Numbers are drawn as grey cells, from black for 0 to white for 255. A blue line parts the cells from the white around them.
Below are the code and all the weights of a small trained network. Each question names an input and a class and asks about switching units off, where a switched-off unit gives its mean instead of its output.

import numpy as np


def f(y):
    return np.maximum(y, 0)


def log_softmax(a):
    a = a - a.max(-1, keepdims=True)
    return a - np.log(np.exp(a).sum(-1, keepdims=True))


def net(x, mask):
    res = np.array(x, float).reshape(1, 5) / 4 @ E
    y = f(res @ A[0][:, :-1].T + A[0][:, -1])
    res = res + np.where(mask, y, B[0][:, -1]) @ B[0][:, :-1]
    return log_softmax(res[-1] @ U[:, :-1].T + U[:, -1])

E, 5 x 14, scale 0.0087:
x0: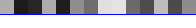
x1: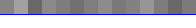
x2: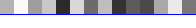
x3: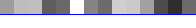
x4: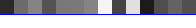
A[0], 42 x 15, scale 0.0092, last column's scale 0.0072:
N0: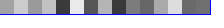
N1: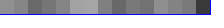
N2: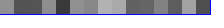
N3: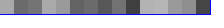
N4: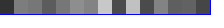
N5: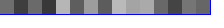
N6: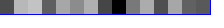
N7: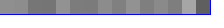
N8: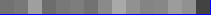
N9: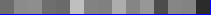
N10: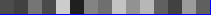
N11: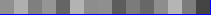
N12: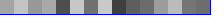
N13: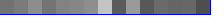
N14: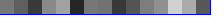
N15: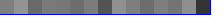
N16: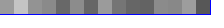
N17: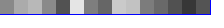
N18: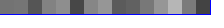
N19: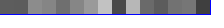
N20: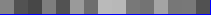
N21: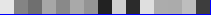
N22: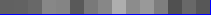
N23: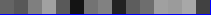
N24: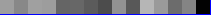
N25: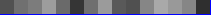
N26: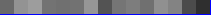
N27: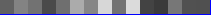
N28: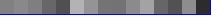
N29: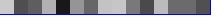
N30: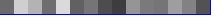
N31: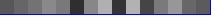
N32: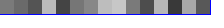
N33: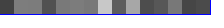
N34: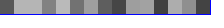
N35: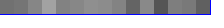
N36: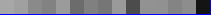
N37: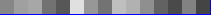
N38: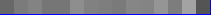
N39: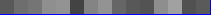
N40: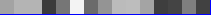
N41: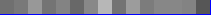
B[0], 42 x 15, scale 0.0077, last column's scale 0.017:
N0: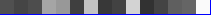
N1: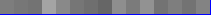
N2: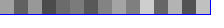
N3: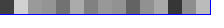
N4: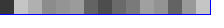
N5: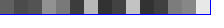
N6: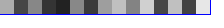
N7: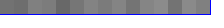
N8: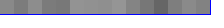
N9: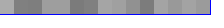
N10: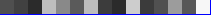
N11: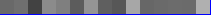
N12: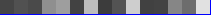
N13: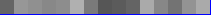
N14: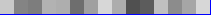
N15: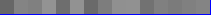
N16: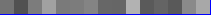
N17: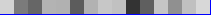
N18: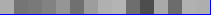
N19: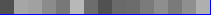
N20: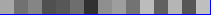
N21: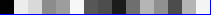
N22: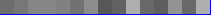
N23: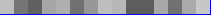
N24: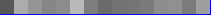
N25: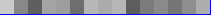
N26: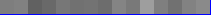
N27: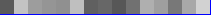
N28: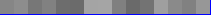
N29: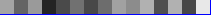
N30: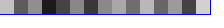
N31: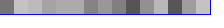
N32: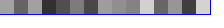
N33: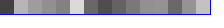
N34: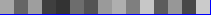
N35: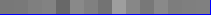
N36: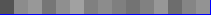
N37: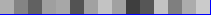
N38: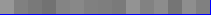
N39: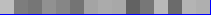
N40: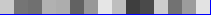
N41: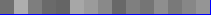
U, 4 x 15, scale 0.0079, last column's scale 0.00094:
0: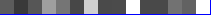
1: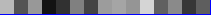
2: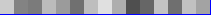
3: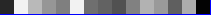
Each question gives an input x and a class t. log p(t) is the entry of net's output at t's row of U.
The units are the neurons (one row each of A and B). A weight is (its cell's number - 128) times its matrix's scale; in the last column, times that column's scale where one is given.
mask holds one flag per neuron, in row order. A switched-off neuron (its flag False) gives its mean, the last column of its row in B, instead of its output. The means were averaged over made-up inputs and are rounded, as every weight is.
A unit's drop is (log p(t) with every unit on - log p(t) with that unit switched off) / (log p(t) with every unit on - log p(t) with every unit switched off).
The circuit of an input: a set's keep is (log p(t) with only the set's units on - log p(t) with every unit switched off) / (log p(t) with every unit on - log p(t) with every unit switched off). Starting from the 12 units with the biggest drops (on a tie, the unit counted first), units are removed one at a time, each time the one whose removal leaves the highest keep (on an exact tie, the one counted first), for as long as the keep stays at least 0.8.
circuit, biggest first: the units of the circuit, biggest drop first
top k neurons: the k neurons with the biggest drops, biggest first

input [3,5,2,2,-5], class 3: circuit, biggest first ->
[N21]
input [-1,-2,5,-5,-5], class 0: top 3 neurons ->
[N0; N12; N40]
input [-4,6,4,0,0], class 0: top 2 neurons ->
[N0; N12]
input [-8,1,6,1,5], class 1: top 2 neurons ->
[N6; N30]
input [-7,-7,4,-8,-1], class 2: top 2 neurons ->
[N14; N23]
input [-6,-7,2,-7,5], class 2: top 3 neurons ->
[N14; N23; N31]
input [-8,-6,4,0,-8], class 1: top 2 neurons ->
[N6; N30]
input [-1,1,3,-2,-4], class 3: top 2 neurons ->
[N10; N21]
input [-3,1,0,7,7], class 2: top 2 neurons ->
[N40; N17]
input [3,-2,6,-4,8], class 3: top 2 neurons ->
[N31; N27]
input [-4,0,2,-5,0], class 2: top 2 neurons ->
[N14; N29]
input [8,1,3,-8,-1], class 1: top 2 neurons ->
[N29; N32]
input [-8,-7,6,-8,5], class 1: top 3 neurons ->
[N6; N30; N34]
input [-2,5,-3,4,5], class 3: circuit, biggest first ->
[N27]
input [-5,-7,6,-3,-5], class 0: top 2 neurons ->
[N0; N12]
